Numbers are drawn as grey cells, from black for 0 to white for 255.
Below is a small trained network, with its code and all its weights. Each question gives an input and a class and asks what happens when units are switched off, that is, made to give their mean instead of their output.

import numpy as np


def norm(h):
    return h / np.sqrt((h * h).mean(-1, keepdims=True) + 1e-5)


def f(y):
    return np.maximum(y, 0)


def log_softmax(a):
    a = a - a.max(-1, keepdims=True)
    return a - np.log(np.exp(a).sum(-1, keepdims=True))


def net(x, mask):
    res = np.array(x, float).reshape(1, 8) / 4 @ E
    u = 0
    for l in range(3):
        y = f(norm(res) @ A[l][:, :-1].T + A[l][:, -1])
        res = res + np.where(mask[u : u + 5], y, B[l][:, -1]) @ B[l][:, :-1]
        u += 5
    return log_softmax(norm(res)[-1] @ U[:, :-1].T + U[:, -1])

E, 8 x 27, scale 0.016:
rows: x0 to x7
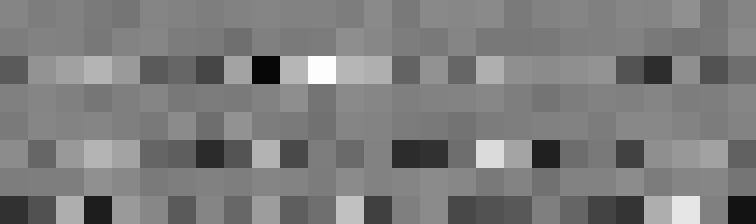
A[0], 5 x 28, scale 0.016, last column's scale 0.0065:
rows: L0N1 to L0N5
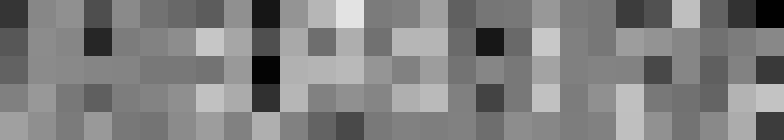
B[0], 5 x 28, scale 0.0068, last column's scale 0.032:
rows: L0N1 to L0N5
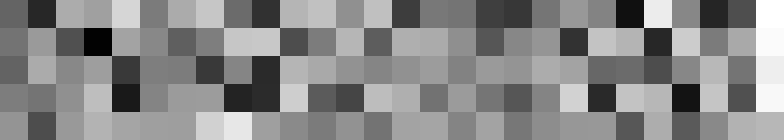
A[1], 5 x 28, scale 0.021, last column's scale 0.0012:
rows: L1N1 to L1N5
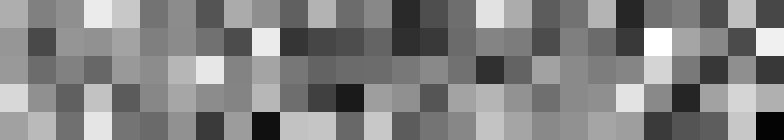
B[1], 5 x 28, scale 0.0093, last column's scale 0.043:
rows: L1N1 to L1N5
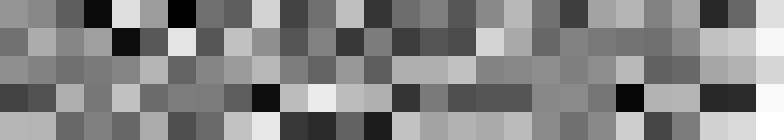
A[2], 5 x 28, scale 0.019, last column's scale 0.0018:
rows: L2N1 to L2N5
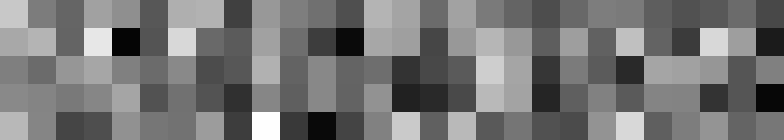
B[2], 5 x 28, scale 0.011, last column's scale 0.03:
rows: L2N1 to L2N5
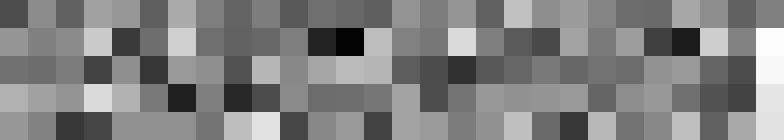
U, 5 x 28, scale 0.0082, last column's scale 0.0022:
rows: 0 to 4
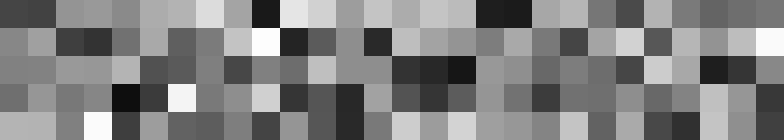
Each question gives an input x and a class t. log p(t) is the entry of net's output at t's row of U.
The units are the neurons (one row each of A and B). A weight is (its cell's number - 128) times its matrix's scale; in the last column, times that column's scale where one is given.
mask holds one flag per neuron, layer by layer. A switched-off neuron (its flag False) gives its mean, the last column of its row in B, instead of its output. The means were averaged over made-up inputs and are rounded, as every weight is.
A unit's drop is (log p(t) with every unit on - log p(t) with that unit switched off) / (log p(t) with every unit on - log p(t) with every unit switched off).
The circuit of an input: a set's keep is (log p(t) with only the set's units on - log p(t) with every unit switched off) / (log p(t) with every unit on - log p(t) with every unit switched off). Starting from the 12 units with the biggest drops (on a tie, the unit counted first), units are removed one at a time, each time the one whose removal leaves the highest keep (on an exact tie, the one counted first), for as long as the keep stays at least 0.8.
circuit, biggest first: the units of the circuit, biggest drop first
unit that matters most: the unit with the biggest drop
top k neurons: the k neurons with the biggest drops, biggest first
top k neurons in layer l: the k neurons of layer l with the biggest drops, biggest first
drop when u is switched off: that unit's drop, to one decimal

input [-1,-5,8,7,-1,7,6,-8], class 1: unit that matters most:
L1N5
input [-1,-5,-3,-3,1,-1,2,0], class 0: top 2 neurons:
(L0N1, L1N5)
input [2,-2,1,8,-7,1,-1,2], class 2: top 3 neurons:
(L1N5, L0N4, L0N2)
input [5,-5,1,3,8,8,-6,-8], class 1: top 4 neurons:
(L1N5, L0N4, L1N1, L2N5)
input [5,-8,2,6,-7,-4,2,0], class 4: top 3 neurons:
(L1N4, L0N4, L1N1)
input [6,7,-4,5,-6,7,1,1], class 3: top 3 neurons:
(L1N2, L0N4, L2N2)
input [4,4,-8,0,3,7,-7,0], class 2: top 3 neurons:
(L0N1, L1N4, L1N5)
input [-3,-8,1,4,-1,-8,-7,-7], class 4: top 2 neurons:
(L1N5, L0N3)
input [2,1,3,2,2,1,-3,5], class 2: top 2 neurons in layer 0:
(L0N4, L0N2)
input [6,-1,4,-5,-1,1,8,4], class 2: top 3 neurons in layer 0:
(L0N1, L0N4, L0N2)
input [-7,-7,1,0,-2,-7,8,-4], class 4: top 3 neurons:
(L0N4, L0N3, L1N1)
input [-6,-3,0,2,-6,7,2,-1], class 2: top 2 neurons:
(L0N3, L1N1)
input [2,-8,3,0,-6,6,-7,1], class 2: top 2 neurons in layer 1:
(L1N1, L1N5)
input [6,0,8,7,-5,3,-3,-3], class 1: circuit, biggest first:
(L1N5)
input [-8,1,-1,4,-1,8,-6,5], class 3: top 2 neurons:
(L1N2, L1N4)
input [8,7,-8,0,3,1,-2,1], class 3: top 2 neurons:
(L1N2, L0N4)
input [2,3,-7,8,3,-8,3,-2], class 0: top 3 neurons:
(L0N4, L1N4, L1N5)
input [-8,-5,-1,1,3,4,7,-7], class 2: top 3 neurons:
(L1N4, L0N1, L0N3)
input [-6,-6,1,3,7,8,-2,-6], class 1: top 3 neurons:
(L0N4, L1N5, L1N1)
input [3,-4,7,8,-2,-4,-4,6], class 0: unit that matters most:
L0N1
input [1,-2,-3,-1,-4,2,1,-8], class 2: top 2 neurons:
(L1N4, L0N1)
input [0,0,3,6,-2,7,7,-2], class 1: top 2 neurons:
(L1N1, L0N4)
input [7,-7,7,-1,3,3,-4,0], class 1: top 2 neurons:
(L1N5, L1N4)
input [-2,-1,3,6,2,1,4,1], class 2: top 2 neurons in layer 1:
(L1N3, L1N1)
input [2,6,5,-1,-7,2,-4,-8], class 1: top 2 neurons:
(L1N5, L0N4)
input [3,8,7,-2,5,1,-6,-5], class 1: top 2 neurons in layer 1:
(L1N5, L1N2)
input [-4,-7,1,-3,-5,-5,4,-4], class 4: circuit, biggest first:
(L0N4)
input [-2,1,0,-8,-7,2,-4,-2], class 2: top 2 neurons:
(L0N3, L0N1)
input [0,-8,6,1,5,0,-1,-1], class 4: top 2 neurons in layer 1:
(L1N5, L1N4)
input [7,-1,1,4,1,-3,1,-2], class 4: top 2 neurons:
(L0N3, L0N4)
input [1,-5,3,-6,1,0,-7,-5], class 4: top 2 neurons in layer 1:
(L1N1, L1N5)
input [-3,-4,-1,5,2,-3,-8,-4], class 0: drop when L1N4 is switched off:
0.4
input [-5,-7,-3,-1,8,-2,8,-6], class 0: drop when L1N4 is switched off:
0.5
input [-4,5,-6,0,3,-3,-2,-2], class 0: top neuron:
(L1N4)
